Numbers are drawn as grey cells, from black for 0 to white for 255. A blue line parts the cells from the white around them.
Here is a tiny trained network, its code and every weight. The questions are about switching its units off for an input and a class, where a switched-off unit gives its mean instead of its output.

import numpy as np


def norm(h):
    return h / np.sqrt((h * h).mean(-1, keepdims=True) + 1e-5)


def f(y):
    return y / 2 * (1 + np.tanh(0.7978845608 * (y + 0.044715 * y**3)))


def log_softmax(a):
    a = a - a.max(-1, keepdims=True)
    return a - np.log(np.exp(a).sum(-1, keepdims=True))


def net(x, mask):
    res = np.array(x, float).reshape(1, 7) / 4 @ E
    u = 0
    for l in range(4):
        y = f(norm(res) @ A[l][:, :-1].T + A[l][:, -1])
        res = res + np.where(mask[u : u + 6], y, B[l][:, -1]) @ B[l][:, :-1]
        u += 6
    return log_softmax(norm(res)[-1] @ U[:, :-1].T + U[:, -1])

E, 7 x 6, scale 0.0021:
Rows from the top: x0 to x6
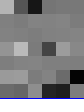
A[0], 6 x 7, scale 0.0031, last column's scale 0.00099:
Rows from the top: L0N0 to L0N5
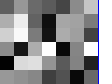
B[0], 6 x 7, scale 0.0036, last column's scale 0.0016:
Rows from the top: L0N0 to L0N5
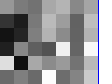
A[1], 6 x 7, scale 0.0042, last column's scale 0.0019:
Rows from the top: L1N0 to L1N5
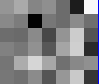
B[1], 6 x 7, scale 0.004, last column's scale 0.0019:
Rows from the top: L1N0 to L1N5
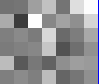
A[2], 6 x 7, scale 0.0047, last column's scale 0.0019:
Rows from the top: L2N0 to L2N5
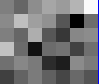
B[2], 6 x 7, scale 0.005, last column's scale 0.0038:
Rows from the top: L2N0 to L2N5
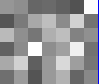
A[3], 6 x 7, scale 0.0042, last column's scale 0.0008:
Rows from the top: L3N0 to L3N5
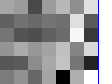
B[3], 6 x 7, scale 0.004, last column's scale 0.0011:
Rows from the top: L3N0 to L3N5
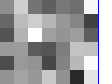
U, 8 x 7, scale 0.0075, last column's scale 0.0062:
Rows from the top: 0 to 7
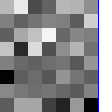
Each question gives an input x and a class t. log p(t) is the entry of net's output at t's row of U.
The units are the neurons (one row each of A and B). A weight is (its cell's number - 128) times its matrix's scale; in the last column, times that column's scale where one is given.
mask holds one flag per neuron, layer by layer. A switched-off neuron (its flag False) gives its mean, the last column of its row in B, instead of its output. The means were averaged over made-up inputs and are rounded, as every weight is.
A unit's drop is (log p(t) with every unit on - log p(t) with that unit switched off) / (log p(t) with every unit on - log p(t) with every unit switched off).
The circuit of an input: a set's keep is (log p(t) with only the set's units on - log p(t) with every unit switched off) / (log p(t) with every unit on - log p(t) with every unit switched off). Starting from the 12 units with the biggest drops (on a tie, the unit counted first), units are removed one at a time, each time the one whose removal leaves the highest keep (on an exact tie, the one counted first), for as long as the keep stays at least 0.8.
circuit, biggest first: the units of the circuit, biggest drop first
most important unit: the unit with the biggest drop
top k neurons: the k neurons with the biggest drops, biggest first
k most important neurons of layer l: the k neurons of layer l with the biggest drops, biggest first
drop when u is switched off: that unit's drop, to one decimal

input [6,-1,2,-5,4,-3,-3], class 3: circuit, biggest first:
[L1N1 L0N5]
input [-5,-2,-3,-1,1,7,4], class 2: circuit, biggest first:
[L2N1]
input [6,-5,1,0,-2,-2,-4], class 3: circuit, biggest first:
[L1N1 L2N5 L0N5]
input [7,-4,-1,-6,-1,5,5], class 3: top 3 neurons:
[L2N3 L1N1 L0N2]
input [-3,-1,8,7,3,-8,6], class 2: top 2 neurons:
[L1N2 L0N1]
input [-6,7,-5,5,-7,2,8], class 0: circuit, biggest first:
[L2N4 L2N2]
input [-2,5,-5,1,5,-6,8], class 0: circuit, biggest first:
[L2N4 L2N2]
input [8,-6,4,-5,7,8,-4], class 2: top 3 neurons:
[L2N3 L0N4 L2N1]
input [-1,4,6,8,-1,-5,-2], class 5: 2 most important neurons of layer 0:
[L0N2 L0N1]
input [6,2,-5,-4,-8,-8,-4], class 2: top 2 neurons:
[L3N2 L0N4]
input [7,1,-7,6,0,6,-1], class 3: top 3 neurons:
[L2N3 L1N1 L1N2]
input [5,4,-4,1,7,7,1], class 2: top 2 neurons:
[L2N1 L2N3]
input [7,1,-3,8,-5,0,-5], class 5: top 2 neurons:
[L0N2 L0N1]
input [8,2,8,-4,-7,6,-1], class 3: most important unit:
L2N3
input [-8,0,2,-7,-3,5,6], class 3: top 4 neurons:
[L0N4 L0N2 L0N1 L1N4]
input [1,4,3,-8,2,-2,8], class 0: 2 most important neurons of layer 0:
[L0N1 L0N2]
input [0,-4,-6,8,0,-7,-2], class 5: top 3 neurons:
[L0N2 L0N1 L1N0]
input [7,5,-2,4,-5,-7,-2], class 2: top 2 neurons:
[L3N2 L0N4]
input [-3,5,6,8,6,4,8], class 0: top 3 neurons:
[L2N4 L0N3 L2N2]
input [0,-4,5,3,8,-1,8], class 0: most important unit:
L2N4
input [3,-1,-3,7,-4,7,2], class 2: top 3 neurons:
[L0N5 L0N3 L2N1]
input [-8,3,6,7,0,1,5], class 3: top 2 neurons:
[L0N4 L0N3]
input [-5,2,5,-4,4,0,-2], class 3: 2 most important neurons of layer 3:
[L3N5 L3N0]
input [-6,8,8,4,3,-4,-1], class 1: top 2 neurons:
[L1N1 L2N0]
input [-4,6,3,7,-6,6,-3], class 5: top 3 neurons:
[L0N2 L0N1 L1N2]
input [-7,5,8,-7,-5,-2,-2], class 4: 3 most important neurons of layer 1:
[L1N1 L1N0 L1N4]
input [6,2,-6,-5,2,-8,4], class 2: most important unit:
L3N2
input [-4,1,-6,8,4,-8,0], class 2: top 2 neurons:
[L0N3 L1N1]
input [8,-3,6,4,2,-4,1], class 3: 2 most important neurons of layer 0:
[L0N3 L0N5]
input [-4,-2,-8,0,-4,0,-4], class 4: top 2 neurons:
[L1N1 L2N3]
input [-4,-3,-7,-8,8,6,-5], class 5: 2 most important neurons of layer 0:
[L0N3 L0N5]
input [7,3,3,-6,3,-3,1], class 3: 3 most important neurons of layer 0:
[L0N2 L0N1 L0N5]
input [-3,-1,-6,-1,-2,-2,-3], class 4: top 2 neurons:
[L1N1 L1N0]
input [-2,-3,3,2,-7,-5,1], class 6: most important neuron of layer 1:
[L1N0]
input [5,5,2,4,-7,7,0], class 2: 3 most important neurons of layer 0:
[L0N3 L0N5 L0N4]
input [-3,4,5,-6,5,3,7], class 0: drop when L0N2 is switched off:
0.3
